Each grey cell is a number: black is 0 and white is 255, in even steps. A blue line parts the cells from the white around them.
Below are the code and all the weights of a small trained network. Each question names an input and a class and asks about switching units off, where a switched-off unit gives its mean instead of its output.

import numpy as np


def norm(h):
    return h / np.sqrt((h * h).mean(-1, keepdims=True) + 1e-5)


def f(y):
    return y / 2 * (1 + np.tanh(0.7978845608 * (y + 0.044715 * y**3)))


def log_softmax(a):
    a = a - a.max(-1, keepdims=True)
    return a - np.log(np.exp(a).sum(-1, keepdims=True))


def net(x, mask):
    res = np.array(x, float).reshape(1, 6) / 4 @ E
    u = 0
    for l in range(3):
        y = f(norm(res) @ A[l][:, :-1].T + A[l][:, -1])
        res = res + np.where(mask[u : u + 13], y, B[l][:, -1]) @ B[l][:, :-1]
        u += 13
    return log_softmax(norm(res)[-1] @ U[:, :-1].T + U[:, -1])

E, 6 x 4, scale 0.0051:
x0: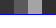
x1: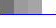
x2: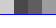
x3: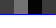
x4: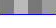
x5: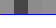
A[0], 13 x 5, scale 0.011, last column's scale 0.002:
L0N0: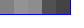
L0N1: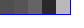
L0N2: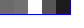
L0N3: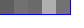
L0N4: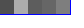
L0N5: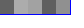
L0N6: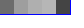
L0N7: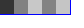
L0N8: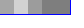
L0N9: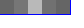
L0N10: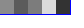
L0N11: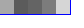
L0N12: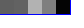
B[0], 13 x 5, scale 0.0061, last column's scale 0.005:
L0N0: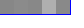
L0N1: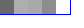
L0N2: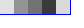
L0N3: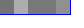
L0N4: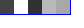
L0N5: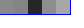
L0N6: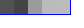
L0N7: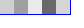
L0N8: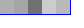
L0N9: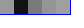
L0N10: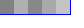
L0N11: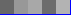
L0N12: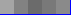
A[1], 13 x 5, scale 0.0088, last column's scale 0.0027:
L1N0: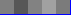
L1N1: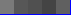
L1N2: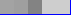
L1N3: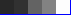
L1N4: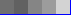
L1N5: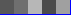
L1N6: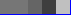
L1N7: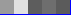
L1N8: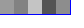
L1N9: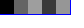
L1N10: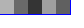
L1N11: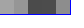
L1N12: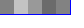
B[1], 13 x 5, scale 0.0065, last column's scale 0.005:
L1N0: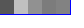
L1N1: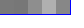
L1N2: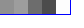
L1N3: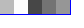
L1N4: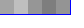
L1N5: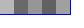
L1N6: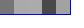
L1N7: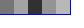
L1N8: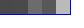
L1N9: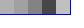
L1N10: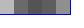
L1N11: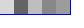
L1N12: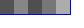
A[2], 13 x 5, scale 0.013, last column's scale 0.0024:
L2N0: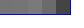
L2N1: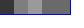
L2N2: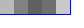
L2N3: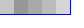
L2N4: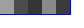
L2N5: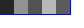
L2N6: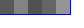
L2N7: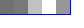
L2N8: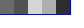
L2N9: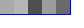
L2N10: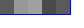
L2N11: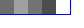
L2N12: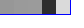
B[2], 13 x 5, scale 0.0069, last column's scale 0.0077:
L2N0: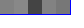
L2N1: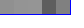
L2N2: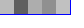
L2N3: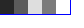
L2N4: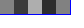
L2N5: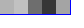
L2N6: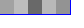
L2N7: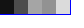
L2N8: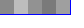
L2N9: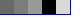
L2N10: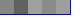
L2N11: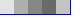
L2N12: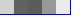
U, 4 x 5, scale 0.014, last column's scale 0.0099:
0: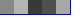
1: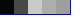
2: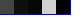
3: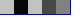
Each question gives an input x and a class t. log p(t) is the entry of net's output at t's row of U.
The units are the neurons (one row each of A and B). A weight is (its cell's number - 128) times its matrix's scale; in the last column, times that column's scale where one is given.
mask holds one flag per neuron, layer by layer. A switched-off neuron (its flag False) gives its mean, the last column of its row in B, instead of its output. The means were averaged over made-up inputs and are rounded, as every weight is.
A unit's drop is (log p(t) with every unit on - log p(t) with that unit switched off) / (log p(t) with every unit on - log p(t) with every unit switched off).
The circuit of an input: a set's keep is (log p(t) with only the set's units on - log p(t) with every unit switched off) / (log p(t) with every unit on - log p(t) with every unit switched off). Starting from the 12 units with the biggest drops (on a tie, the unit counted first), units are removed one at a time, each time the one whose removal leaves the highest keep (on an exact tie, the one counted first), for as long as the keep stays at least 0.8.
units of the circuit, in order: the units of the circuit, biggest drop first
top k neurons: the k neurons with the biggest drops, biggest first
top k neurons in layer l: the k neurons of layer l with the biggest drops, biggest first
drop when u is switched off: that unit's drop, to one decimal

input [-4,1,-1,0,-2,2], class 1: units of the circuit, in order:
L0N2; L2N7
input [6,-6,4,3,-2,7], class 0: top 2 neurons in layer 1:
L1N3; L1N9
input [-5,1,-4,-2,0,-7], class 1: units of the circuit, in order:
L0N6; L0N2
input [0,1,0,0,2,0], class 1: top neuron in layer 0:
L0N6
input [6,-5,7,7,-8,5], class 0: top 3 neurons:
L1N3; L2N3; L0N7
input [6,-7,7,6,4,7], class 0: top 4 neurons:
L1N3; L0N7; L2N3; L0N2
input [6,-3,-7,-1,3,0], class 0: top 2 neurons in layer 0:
L0N4; L0N5
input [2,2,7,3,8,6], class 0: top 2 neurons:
L0N2; L0N11
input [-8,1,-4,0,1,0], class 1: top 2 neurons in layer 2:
L2N7; L2N3
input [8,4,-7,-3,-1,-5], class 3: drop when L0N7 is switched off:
0.2
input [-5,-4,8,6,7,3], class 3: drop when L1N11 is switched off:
0.2
